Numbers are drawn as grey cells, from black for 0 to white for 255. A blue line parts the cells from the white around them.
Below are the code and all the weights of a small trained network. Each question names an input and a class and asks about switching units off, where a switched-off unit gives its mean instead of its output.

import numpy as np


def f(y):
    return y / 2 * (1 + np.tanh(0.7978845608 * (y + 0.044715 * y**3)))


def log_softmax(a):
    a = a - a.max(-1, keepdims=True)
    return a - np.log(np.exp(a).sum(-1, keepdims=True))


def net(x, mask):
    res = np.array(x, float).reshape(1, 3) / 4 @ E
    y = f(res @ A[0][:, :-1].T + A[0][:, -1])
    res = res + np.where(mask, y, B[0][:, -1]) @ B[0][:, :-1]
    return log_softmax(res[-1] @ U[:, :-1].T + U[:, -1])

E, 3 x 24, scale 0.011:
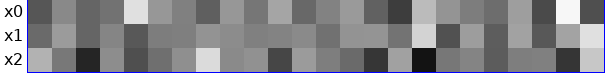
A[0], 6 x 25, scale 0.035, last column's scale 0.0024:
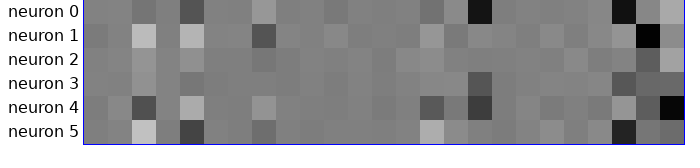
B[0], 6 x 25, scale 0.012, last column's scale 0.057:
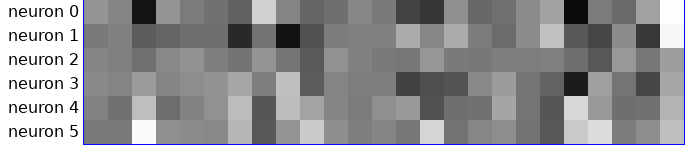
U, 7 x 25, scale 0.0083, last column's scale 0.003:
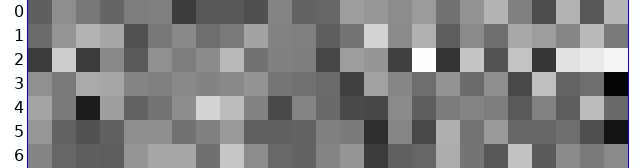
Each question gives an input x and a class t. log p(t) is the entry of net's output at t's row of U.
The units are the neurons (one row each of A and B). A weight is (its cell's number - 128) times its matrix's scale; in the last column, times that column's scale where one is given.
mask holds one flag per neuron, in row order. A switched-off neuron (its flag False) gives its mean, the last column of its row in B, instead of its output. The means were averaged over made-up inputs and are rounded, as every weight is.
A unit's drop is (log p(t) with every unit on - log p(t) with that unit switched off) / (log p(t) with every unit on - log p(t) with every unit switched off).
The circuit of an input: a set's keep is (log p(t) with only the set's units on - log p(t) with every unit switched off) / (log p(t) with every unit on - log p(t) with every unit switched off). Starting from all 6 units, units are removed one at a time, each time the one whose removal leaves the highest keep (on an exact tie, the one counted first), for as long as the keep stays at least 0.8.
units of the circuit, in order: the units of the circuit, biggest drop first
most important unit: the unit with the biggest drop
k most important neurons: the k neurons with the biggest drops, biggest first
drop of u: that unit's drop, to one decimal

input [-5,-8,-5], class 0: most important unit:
neuron 1
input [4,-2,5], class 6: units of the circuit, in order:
[neuron 4; neuron 1]
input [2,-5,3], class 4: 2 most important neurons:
[neuron 1; neuron 0]
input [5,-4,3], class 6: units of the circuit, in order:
[neuron 0; neuron 4]
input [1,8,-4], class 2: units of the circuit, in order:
[neuron 1; neuron 0; neuron 5]
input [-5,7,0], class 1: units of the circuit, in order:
[neuron 5; neuron 3]
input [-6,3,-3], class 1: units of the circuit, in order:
[neuron 5; neuron 0]
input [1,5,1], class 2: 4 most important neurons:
[neuron 0; neuron 1; neuron 5; neuron 4]
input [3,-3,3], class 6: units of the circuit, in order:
[neuron 1; neuron 0]
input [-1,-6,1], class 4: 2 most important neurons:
[neuron 0; neuron 1]
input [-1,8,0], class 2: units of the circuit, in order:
[neuron 0; neuron 1; neuron 5]
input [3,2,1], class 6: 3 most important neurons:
[neuron 0; neuron 1; neuron 5]
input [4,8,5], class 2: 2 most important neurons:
[neuron 0; neuron 1]
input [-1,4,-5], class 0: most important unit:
neuron 0
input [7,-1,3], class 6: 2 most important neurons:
[neuron 0; neuron 4]
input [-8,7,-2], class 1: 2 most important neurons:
[neuron 5; neuron 3]
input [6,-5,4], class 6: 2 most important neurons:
[neuron 4; neuron 0]
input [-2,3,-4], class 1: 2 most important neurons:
[neuron 0; neuron 1]
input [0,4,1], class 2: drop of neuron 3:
0.1
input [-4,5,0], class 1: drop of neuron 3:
0.2
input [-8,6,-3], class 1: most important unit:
neuron 5
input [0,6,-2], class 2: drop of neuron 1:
1.0
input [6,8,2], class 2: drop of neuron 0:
1.1
